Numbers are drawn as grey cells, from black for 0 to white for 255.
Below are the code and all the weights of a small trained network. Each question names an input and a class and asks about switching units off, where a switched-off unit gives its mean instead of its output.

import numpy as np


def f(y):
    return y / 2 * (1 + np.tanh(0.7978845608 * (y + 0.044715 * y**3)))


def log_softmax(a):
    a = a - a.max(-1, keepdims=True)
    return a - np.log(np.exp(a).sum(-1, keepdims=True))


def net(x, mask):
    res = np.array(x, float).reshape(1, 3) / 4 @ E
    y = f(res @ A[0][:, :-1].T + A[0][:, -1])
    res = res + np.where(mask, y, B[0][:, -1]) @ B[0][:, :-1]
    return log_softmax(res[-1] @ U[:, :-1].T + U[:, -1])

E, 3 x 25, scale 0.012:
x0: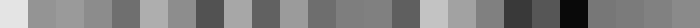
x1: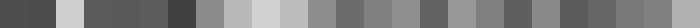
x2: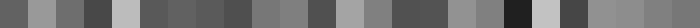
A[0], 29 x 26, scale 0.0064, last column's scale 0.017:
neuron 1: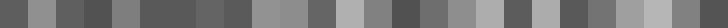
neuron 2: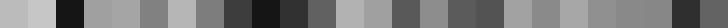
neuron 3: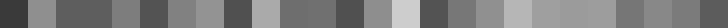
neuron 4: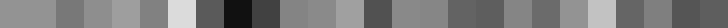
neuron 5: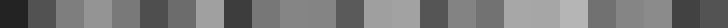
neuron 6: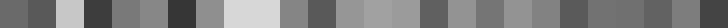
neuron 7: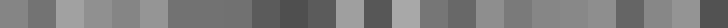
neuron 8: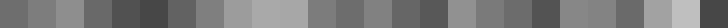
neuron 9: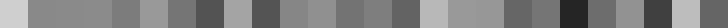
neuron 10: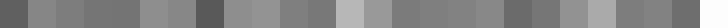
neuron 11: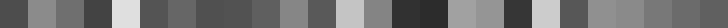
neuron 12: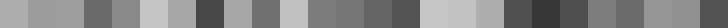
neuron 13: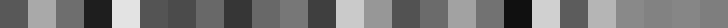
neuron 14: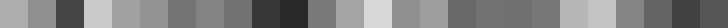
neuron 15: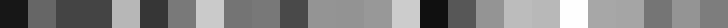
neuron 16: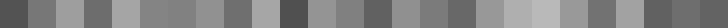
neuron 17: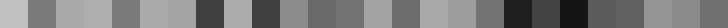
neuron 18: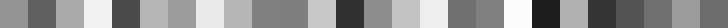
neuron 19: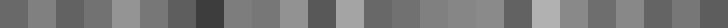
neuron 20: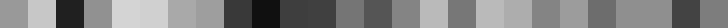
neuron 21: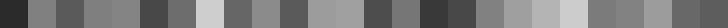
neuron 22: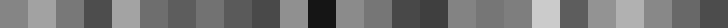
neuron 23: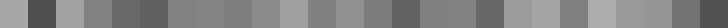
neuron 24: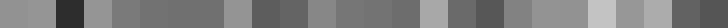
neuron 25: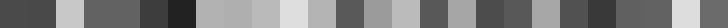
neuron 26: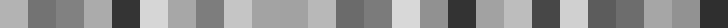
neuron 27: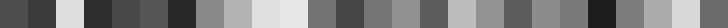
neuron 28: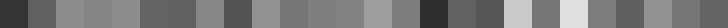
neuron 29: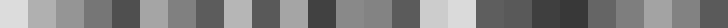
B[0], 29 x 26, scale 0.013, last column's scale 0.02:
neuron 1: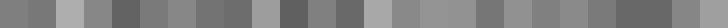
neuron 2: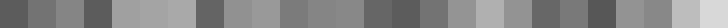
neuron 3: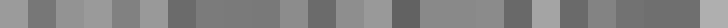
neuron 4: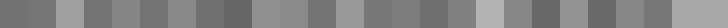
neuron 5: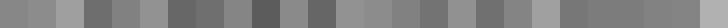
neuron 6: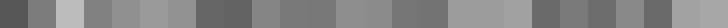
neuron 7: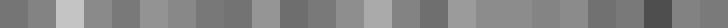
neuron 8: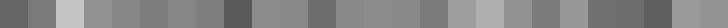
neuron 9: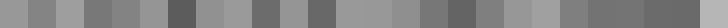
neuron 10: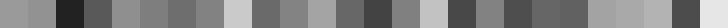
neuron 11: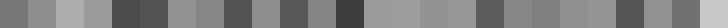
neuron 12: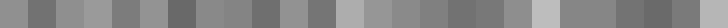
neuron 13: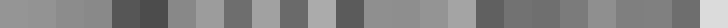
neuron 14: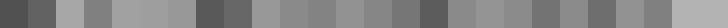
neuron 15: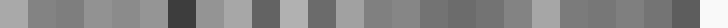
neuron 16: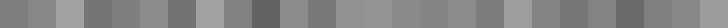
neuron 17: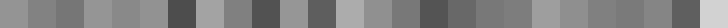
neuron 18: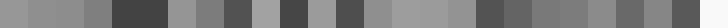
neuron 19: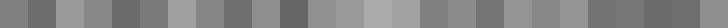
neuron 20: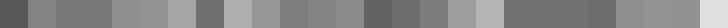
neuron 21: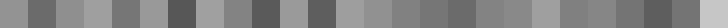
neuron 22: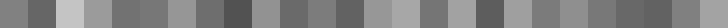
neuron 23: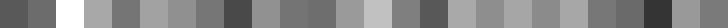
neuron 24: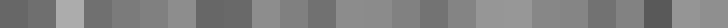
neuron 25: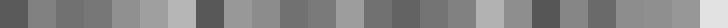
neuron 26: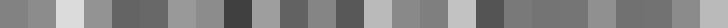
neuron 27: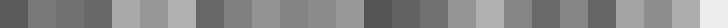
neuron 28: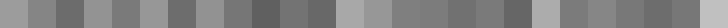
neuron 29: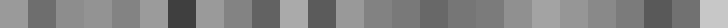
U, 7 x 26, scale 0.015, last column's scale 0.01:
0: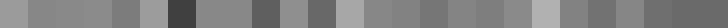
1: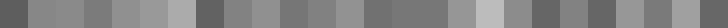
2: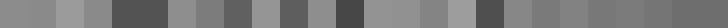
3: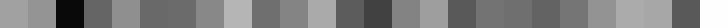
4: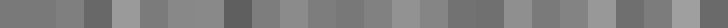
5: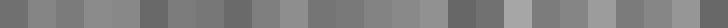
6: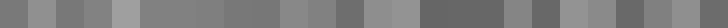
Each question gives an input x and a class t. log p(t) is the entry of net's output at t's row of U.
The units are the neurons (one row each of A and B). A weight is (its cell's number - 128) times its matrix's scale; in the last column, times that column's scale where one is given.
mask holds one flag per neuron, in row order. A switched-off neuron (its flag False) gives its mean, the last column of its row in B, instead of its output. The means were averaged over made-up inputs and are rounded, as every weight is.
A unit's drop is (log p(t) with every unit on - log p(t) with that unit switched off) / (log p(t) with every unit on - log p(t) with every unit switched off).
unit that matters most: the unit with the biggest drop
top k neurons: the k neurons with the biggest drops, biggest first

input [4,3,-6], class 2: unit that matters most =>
neuron 18
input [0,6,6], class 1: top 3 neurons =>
(neuron 27; neuron 25; neuron 18)
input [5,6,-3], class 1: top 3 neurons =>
(neuron 27; neuron 25; neuron 15)
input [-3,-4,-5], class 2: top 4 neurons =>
(neuron 18; neuron 27; neuron 25; neuron 26)
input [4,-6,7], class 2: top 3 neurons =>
(neuron 13; neuron 11; neuron 27)
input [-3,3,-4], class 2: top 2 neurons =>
(neuron 18; neuron 26)
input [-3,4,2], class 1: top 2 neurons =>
(neuron 27; neuron 25)
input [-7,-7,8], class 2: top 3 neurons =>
(neuron 11; neuron 13; neuron 22)
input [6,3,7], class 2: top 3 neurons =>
(neuron 13; neuron 11; neuron 15)
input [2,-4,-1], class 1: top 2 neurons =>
(neuron 15; neuron 2)
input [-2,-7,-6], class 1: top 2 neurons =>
(neuron 2; neuron 20)
